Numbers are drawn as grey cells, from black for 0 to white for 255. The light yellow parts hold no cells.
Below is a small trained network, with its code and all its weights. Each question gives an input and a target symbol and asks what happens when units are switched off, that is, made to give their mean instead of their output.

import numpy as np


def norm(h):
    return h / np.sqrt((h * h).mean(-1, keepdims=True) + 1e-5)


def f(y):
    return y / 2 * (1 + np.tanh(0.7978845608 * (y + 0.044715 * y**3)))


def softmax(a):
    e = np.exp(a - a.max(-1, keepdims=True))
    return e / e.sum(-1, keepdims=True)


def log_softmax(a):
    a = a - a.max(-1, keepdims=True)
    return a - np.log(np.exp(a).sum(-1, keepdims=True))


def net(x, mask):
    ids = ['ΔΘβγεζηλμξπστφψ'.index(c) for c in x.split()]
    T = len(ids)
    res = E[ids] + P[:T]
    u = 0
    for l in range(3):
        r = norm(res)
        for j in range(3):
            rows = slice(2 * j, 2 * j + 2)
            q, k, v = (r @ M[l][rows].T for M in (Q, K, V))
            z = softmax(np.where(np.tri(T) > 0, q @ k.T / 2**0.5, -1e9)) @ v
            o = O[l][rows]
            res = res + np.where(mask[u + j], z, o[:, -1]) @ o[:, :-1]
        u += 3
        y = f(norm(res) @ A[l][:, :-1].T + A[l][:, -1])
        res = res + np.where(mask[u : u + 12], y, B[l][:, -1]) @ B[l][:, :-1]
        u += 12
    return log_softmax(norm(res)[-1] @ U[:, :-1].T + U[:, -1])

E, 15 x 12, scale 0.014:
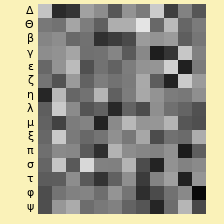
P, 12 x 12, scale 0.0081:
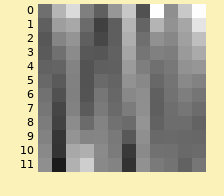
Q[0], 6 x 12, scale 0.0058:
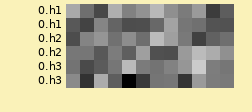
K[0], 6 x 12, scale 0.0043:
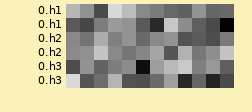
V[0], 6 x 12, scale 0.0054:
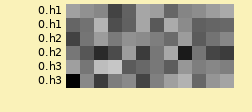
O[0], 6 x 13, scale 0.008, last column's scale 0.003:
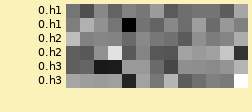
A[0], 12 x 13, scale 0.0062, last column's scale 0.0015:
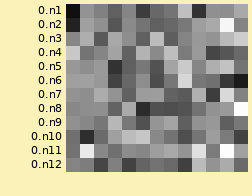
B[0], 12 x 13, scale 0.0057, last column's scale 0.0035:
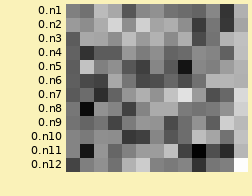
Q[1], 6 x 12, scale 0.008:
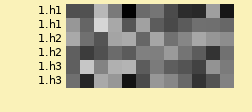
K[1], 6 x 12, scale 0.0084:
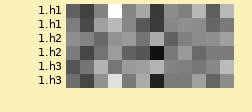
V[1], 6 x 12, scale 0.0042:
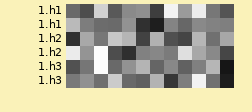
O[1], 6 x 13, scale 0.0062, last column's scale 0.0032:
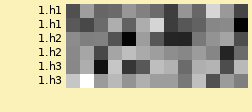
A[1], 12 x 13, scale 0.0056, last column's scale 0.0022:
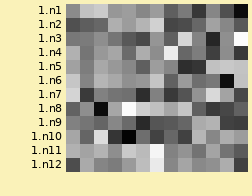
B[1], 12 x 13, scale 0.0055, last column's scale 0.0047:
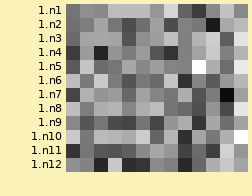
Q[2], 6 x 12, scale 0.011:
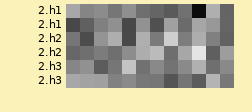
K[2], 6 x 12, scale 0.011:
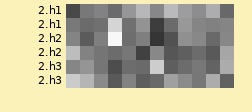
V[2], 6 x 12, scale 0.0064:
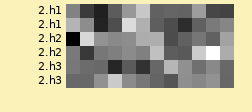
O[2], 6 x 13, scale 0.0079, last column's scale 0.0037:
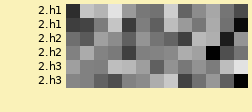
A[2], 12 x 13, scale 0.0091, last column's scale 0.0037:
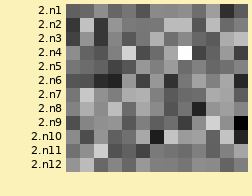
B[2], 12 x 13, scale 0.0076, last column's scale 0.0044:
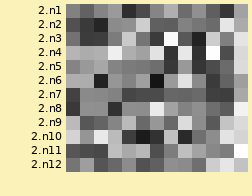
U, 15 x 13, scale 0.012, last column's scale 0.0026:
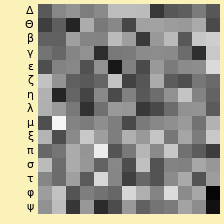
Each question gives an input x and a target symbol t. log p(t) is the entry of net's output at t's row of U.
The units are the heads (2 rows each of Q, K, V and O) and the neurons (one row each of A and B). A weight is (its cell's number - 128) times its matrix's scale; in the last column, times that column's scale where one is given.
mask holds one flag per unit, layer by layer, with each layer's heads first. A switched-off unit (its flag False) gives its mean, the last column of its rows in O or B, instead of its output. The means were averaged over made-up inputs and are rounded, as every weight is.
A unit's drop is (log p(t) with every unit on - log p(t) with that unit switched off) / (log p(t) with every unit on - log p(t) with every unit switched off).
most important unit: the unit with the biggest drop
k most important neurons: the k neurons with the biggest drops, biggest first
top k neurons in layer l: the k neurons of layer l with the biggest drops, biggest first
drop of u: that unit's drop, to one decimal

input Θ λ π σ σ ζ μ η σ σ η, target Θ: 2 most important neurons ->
1.n4, 2.n2
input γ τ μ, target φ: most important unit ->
0.h2
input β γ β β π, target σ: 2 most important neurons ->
0.n5, 2.n10
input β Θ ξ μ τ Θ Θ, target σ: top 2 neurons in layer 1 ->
1.n3, 1.n5
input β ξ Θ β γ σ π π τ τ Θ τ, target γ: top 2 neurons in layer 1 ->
1.n12, 1.n3
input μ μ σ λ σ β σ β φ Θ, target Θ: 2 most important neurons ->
1.n4, 1.n5
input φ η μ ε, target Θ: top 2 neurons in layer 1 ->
1.n3, 1.n10
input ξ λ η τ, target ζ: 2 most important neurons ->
0.n7, 2.n6
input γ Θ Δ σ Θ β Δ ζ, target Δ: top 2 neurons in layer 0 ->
0.n5, 0.n7
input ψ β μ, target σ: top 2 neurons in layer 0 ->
0.n5, 0.n6
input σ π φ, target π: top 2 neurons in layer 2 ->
2.n9, 2.n4
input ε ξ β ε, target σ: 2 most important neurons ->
0.n5, 2.n10
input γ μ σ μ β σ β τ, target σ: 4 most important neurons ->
1.n5, 0.n5, 2.n10, 1.n10
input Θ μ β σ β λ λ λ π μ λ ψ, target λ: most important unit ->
2.h1
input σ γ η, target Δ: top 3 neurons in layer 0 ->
0.n11, 0.n1, 0.n2
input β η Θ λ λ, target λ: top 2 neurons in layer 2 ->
2.n3, 2.n10
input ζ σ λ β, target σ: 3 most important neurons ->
0.n5, 1.n10, 2.n10
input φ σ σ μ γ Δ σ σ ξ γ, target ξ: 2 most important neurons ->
1.n4, 2.n9
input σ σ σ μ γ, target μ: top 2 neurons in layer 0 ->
0.n11, 0.n7
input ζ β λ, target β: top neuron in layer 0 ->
0.n5
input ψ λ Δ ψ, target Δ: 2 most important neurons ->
0.n6, 1.n3
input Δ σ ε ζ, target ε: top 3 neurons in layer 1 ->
1.n5, 1.n3, 1.n8
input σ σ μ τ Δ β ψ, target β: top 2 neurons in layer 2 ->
2.n9, 2.n3
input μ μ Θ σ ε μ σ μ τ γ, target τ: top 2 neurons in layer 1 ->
1.n3, 1.n10
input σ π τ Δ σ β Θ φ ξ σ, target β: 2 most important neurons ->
0.n10, 0.n11
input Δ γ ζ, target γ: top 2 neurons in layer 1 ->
1.n5, 1.n11
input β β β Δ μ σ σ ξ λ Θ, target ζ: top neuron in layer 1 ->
1.n5
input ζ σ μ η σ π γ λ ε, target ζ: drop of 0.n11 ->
0.1
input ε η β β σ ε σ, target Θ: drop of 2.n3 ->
0.3
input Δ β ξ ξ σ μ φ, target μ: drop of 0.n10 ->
0.0
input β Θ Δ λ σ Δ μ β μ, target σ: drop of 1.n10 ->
0.1
